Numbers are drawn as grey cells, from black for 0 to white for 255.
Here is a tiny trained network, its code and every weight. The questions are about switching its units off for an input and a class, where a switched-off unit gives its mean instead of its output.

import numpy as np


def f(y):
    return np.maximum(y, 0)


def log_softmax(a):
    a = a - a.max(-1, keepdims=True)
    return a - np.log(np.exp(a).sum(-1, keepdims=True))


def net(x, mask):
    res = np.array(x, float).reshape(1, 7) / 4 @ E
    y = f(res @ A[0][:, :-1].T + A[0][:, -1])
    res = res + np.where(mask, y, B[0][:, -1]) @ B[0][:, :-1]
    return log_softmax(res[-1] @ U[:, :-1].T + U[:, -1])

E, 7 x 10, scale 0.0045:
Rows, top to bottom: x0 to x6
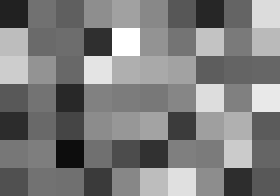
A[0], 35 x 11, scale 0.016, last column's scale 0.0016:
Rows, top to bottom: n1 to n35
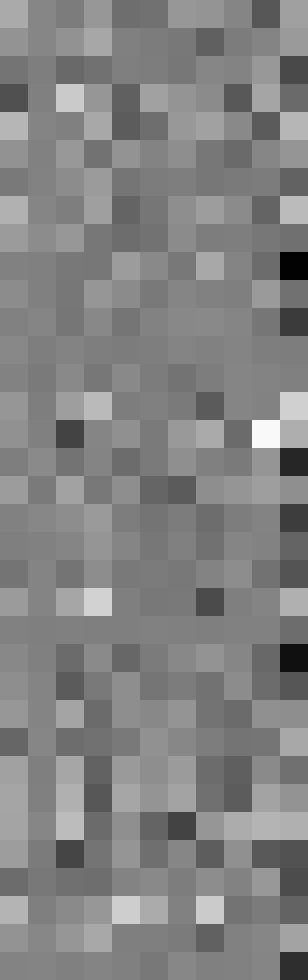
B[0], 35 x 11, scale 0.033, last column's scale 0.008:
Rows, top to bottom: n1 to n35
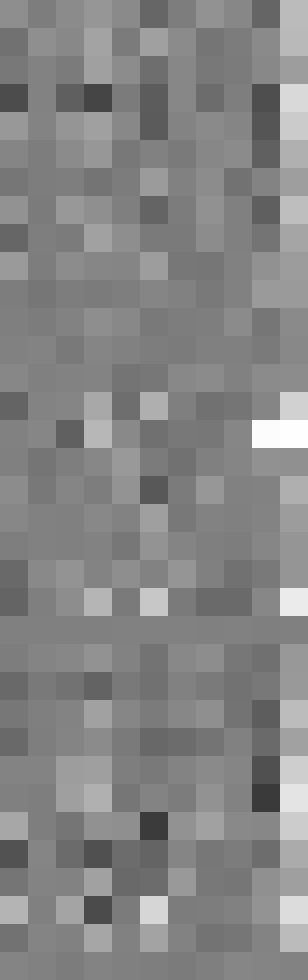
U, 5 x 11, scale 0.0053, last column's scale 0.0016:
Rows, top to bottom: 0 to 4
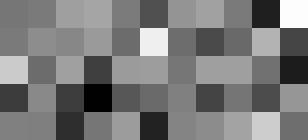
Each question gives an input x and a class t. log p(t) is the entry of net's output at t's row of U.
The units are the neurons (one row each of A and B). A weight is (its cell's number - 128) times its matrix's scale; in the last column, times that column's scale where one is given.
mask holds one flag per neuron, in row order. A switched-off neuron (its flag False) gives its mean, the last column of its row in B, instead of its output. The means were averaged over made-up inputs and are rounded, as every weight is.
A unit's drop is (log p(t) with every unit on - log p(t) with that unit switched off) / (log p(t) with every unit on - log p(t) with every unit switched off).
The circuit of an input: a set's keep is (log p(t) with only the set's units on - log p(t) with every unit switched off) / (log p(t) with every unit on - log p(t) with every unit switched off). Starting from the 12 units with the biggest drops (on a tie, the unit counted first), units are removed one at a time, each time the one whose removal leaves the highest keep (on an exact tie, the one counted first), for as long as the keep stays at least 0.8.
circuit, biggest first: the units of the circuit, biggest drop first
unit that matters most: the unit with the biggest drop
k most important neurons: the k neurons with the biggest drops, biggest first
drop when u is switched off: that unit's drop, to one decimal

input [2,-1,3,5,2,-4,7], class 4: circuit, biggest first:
(n22; n16)
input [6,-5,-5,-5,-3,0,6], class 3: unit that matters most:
n4
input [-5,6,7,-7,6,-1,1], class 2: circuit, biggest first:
(n33; n16)
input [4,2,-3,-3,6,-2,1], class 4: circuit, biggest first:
(n29; n22)
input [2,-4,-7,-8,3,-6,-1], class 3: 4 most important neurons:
(n4; n16; n29; n5)
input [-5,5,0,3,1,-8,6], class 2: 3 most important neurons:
(n33; n22; n15)
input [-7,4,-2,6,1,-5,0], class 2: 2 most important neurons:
(n33; n22)
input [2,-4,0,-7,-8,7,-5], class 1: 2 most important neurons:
(n22; n15)
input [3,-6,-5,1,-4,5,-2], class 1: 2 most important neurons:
(n4; n30)
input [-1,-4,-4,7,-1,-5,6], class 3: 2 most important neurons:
(n4; n30)
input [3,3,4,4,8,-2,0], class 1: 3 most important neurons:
(n33; n30; n4)
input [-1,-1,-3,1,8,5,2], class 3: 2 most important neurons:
(n16; n29)
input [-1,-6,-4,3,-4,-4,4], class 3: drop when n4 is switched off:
0.4
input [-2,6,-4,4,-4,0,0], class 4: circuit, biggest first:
(n16)
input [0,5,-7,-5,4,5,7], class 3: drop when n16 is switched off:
0.3
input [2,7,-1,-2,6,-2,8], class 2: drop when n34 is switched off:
0.2
